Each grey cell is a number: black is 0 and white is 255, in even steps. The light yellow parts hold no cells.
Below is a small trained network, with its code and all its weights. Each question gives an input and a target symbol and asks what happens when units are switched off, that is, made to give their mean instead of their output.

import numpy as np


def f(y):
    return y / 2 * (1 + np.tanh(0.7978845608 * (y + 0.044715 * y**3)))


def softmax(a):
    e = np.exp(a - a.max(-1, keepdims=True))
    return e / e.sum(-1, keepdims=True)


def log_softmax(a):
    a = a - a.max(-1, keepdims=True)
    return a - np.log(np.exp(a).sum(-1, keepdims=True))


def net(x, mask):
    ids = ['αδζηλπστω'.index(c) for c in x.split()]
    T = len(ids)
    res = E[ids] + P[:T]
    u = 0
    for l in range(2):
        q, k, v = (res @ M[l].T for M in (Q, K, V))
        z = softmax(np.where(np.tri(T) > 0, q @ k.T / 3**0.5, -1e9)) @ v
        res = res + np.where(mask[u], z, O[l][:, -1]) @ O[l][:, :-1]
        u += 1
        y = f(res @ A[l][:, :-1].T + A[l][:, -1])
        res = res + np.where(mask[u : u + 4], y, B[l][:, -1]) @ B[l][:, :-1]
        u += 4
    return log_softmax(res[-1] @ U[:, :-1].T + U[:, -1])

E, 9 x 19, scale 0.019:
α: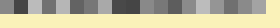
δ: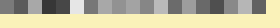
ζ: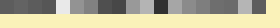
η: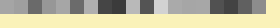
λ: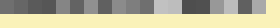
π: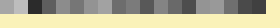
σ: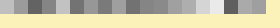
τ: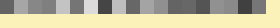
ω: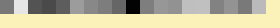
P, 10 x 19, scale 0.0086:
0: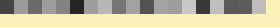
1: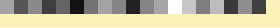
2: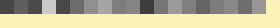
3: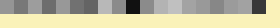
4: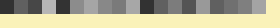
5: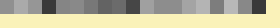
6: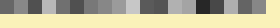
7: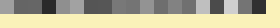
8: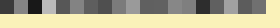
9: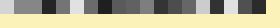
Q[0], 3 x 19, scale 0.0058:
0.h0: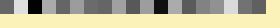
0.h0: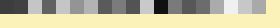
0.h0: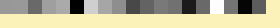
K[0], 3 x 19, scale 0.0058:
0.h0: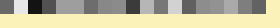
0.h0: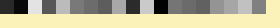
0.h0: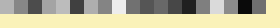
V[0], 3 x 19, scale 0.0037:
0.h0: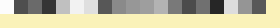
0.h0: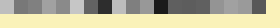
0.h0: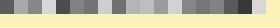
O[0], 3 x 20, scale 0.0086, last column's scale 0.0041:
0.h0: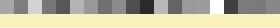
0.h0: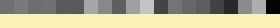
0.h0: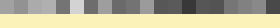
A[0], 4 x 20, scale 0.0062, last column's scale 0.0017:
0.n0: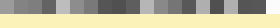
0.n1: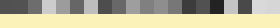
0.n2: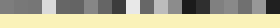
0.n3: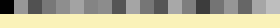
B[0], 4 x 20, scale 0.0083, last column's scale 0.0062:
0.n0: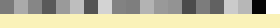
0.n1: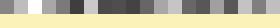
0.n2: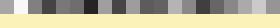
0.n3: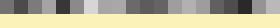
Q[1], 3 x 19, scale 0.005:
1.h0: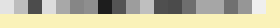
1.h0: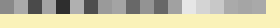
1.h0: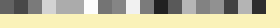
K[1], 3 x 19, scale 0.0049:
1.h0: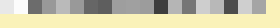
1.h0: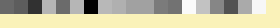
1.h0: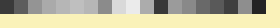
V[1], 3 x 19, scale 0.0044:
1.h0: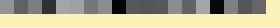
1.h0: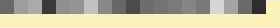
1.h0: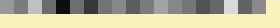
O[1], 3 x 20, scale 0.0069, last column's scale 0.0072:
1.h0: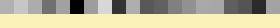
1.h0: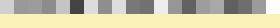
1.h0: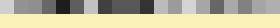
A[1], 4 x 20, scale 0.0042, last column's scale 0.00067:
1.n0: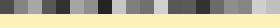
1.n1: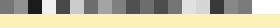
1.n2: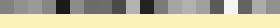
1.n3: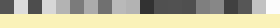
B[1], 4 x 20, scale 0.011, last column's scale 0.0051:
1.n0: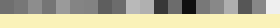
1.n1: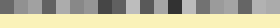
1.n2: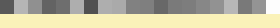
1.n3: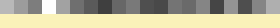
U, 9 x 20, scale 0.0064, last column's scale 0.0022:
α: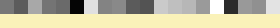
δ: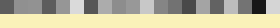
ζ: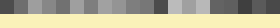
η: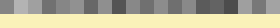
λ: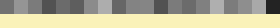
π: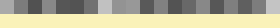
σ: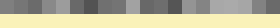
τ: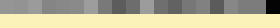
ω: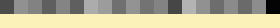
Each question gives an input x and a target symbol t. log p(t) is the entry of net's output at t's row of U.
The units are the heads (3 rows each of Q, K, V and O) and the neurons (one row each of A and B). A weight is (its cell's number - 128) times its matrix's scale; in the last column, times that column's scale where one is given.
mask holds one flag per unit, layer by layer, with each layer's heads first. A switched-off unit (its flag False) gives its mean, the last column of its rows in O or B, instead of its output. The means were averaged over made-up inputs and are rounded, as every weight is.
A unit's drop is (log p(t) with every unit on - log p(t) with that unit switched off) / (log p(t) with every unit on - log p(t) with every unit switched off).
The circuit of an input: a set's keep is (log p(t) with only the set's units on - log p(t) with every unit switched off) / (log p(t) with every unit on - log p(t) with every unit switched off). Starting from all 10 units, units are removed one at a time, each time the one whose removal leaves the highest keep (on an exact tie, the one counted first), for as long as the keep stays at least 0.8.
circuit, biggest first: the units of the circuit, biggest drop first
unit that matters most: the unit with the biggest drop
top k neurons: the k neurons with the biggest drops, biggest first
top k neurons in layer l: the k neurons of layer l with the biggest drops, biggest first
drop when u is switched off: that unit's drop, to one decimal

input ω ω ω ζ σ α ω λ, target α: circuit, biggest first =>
1.h0, 0.n1
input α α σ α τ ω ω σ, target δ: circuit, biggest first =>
1.h0, 0.n0
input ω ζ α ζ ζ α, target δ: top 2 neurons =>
0.n0, 0.n1
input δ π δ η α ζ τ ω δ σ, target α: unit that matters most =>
0.h0
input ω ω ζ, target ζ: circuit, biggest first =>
1.h0, 0.n3, 0.h0
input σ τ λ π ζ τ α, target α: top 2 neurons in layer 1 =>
1.n0, 1.n2
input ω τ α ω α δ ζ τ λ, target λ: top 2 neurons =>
1.n0, 0.n2
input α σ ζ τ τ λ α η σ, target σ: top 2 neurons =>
0.n0, 1.n3
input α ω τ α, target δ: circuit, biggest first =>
0.h0, 0.n0
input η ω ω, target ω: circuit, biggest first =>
1.n1, 0.n3, 0.h0
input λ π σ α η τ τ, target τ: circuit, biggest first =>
1.n0, 1.h0, 1.n3, 0.n1
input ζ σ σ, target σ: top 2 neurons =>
0.n0, 1.n1
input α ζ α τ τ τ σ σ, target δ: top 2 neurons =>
0.n1, 0.n3
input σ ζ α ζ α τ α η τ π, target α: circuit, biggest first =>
0.h0
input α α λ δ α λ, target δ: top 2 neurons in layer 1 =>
1.n2, 1.n0
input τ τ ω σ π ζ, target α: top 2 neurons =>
1.n0, 1.n2
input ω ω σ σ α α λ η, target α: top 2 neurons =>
1.n0, 1.n3
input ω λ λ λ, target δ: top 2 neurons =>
1.n0, 1.n2
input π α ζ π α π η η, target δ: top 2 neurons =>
0.n0, 0.n1
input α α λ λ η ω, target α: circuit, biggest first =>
1.h0
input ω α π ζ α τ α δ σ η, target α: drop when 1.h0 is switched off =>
0.1
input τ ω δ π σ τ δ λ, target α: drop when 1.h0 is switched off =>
0.3
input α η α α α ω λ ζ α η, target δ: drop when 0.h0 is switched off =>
0.0
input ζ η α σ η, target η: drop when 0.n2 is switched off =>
0.4
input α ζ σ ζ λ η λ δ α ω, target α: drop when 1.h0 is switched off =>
0.7
